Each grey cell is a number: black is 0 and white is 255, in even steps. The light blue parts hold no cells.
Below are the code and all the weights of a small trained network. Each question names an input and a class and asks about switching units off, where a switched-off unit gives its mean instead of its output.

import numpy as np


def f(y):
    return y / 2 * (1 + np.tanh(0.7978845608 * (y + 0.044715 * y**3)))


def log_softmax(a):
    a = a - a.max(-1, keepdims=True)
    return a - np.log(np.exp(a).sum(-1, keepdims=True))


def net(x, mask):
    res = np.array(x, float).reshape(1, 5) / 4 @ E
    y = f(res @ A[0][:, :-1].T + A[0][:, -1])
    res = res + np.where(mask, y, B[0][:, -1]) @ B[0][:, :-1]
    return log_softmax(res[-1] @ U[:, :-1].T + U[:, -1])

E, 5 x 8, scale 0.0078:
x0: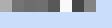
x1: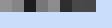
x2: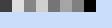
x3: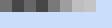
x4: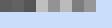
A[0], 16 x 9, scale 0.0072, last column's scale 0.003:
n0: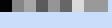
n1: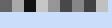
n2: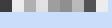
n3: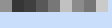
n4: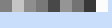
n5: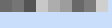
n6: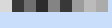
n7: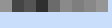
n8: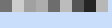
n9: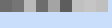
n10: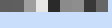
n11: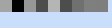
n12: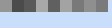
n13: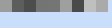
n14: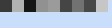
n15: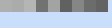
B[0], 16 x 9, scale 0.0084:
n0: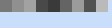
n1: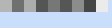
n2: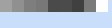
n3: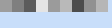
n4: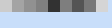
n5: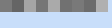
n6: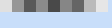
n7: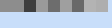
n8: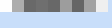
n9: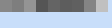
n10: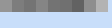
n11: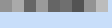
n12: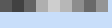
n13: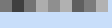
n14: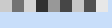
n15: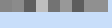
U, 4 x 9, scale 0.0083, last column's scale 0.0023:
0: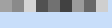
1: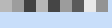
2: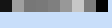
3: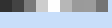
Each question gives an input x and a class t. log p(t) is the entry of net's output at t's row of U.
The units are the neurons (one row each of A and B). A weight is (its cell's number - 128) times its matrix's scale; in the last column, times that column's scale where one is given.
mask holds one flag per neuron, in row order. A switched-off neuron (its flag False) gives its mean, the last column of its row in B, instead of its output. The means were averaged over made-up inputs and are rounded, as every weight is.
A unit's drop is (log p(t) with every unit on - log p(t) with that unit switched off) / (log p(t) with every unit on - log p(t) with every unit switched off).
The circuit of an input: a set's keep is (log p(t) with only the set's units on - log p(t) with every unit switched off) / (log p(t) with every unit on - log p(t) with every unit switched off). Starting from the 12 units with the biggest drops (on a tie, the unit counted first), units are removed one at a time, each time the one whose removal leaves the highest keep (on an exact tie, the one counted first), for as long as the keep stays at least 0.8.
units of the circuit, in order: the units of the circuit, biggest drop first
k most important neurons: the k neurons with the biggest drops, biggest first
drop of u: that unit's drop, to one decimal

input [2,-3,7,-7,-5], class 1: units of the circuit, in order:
(n8)
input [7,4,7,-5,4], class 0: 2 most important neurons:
(n14, n1)
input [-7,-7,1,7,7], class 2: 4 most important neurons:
(n14, n1, n8, n4)
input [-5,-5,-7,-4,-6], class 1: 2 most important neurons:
(n6, n14)
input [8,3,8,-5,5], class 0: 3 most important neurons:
(n14, n1, n5)
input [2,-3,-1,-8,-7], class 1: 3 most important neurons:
(n14, n1, n15)
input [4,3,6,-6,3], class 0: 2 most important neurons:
(n14, n1)
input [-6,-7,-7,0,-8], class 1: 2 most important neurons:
(n6, n14)
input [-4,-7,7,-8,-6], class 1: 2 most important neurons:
(n8, n15)
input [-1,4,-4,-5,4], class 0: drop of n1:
0.1
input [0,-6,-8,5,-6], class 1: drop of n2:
0.0
